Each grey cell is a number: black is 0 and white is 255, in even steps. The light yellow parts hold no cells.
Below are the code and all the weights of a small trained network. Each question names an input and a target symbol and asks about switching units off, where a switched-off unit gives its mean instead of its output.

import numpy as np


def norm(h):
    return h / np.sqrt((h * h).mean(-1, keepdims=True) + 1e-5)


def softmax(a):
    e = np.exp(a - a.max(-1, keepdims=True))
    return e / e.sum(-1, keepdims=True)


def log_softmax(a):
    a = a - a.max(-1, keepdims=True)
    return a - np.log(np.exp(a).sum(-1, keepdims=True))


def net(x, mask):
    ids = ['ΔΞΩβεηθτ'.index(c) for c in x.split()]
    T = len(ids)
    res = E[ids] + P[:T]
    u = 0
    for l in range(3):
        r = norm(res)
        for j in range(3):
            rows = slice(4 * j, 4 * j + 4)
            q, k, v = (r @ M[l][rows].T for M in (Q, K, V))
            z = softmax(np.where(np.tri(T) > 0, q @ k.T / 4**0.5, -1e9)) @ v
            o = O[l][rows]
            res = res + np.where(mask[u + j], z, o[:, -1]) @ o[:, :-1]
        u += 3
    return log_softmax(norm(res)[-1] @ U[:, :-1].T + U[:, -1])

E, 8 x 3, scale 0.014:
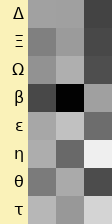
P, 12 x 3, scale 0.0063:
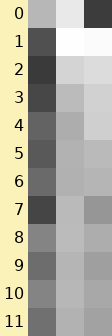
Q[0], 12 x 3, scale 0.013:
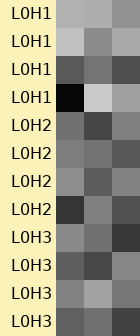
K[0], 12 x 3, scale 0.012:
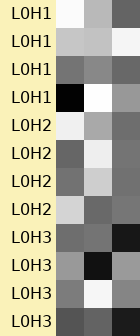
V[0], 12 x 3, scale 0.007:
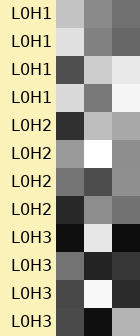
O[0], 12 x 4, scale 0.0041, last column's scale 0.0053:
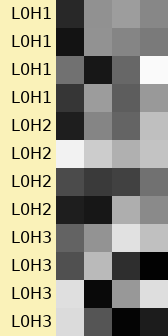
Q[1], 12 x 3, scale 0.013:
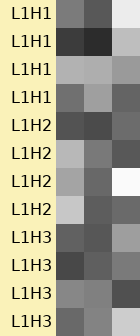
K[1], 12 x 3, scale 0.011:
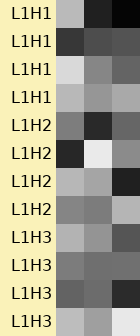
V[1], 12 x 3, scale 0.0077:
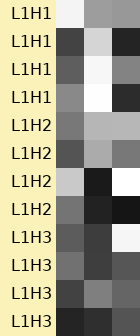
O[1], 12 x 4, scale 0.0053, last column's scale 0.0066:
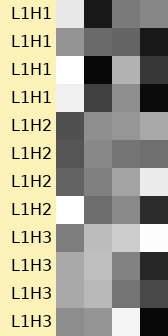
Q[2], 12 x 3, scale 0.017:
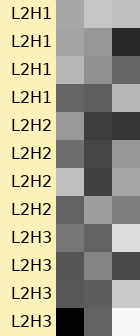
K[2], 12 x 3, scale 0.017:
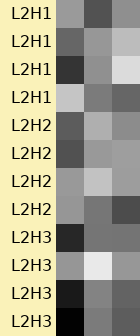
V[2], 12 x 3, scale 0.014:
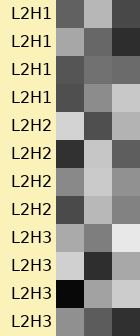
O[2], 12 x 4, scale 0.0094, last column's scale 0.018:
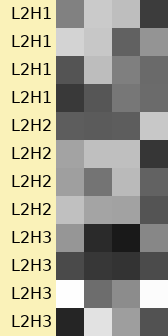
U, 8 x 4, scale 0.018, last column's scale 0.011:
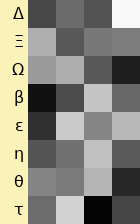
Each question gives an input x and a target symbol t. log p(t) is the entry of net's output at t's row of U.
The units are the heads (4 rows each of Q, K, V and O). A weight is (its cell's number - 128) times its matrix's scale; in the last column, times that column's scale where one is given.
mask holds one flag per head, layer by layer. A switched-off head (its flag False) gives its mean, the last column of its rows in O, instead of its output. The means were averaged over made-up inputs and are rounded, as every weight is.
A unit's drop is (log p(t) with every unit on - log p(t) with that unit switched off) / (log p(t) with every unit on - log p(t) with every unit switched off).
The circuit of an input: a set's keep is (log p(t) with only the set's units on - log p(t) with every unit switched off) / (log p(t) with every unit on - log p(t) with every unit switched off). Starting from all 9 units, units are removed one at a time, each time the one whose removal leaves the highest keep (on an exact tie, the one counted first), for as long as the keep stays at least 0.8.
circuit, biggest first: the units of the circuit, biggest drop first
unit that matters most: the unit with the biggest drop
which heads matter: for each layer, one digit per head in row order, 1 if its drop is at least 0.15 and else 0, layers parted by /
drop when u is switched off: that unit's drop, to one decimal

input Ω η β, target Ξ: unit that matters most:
L0H2
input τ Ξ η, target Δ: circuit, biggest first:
L1H1; L0H2; L2H3
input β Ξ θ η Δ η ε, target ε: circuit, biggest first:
L2H3; L0H3
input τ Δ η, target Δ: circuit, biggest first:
L1H1; L2H3
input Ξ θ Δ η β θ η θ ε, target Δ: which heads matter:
111 / 111 / 010
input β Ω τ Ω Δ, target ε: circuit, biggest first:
L0H3; L2H3
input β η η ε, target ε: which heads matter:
011 / 001 / 001
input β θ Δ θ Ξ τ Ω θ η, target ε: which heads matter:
011 / 000 / 001
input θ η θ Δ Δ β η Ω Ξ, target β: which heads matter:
101 / 111 / 101
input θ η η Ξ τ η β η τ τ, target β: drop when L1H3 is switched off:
0.5
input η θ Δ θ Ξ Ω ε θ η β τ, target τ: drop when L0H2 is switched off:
1.1
